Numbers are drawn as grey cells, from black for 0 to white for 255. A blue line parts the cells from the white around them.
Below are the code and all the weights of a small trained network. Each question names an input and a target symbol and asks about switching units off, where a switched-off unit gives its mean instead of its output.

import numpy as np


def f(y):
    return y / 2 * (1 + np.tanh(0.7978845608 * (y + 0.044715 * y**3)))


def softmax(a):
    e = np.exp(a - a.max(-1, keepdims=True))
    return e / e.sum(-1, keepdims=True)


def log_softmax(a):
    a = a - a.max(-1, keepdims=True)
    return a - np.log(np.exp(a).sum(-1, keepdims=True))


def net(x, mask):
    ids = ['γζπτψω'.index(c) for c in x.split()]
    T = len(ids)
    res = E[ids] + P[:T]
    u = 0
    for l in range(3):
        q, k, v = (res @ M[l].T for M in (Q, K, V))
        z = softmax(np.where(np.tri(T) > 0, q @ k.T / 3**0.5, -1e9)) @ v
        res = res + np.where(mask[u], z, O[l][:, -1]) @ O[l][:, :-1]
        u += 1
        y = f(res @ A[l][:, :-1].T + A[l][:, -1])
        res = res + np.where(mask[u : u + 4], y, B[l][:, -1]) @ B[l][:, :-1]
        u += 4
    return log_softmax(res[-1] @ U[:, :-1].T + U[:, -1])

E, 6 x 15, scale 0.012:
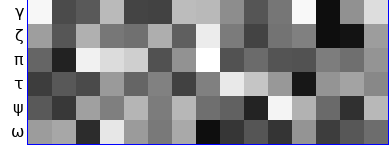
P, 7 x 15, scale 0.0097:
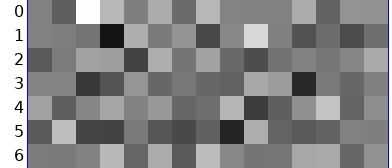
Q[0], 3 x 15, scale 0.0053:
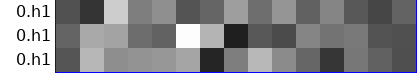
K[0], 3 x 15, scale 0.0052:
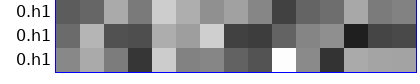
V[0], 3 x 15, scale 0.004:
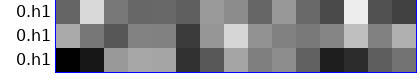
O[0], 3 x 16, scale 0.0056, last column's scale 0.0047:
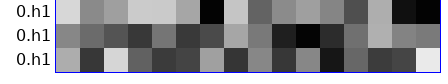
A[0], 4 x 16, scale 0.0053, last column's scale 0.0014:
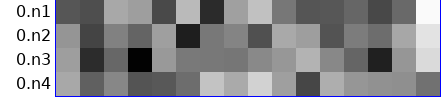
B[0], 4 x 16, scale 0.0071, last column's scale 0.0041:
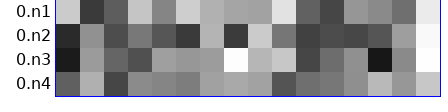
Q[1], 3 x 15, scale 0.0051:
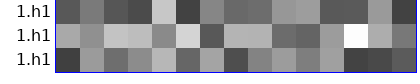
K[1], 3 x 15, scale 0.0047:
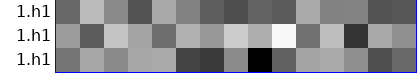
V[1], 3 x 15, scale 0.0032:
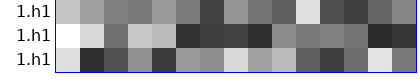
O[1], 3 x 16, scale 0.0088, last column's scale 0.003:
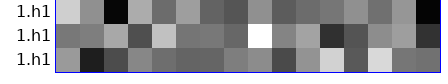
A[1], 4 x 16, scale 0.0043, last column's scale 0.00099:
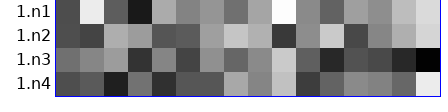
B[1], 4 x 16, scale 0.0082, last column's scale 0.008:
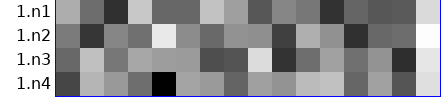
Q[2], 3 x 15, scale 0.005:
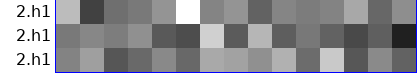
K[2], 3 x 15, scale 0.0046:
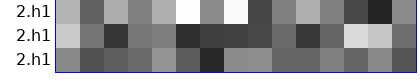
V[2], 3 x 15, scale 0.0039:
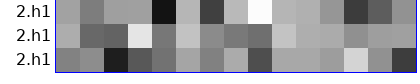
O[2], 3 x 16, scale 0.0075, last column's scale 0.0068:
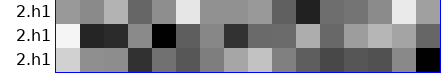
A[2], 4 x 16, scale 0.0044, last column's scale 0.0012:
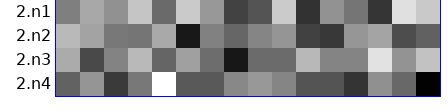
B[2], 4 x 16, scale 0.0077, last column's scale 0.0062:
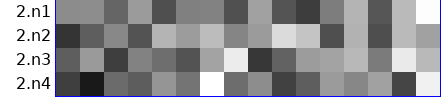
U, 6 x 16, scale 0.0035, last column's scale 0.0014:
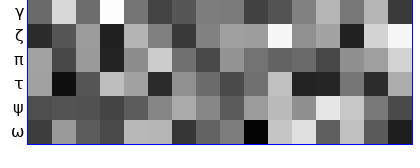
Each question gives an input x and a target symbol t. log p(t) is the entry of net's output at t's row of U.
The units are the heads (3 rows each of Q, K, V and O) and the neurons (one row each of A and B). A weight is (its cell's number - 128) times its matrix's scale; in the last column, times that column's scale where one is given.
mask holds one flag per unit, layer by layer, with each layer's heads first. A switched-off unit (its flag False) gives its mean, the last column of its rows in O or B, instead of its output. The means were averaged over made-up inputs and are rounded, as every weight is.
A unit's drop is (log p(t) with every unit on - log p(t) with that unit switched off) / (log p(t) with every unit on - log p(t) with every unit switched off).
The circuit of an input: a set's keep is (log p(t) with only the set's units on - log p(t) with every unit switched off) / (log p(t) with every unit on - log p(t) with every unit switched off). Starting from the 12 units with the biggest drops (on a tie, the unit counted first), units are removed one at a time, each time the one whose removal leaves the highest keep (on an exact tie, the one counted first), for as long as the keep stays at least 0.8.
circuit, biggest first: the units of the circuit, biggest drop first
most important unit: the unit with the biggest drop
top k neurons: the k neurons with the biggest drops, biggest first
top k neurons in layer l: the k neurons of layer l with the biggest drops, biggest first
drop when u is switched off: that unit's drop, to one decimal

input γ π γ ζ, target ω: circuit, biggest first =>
1.n3, 0.h1, 0.n2, 2.h1
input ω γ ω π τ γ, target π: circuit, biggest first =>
2.h1, 1.h1, 0.n1, 2.n3
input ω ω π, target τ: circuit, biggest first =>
0.h1, 1.n2, 2.h1
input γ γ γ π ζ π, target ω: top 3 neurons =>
0.n2, 1.n3, 1.n1
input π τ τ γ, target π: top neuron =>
1.n4
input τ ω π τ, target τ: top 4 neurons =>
1.n1, 0.n1, 0.n3, 1.n4
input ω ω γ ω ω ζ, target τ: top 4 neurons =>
1.n1, 0.n3, 1.n4, 2.n4
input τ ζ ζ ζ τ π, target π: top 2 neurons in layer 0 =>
0.n1, 0.n2
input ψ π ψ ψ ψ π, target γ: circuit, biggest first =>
1.h1, 1.n2, 0.n2, 2.n1
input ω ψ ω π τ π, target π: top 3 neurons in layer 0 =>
0.n3, 0.n1, 0.n2
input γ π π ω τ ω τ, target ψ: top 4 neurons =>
0.n1, 2.n3, 1.n4, 1.n3
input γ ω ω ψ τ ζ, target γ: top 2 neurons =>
1.n2, 0.n1
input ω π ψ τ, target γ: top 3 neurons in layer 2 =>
2.n1, 2.n4, 2.n2
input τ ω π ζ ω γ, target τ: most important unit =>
1.h1
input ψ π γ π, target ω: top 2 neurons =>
1.n3, 0.n2
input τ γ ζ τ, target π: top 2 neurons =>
1.n4, 0.n1
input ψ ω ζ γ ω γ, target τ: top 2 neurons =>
1.n1, 0.n3
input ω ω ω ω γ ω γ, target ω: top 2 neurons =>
1.n2, 0.n4
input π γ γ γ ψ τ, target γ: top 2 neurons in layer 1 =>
1.n2, 1.n4
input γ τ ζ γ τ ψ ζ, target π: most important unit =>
2.h1
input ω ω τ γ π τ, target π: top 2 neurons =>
1.n2, 1.n4
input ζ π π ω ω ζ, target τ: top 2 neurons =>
1.n1, 0.n3
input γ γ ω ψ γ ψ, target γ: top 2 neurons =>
1.n2, 0.n1
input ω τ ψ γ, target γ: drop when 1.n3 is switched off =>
0.2
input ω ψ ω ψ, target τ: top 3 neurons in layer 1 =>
1.n1, 1.n4, 1.n3
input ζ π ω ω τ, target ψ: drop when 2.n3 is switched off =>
0.2
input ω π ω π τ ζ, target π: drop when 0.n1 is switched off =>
0.5
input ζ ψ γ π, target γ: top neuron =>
0.n1
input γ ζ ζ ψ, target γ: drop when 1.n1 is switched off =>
0.2
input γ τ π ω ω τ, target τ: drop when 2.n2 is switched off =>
0.0
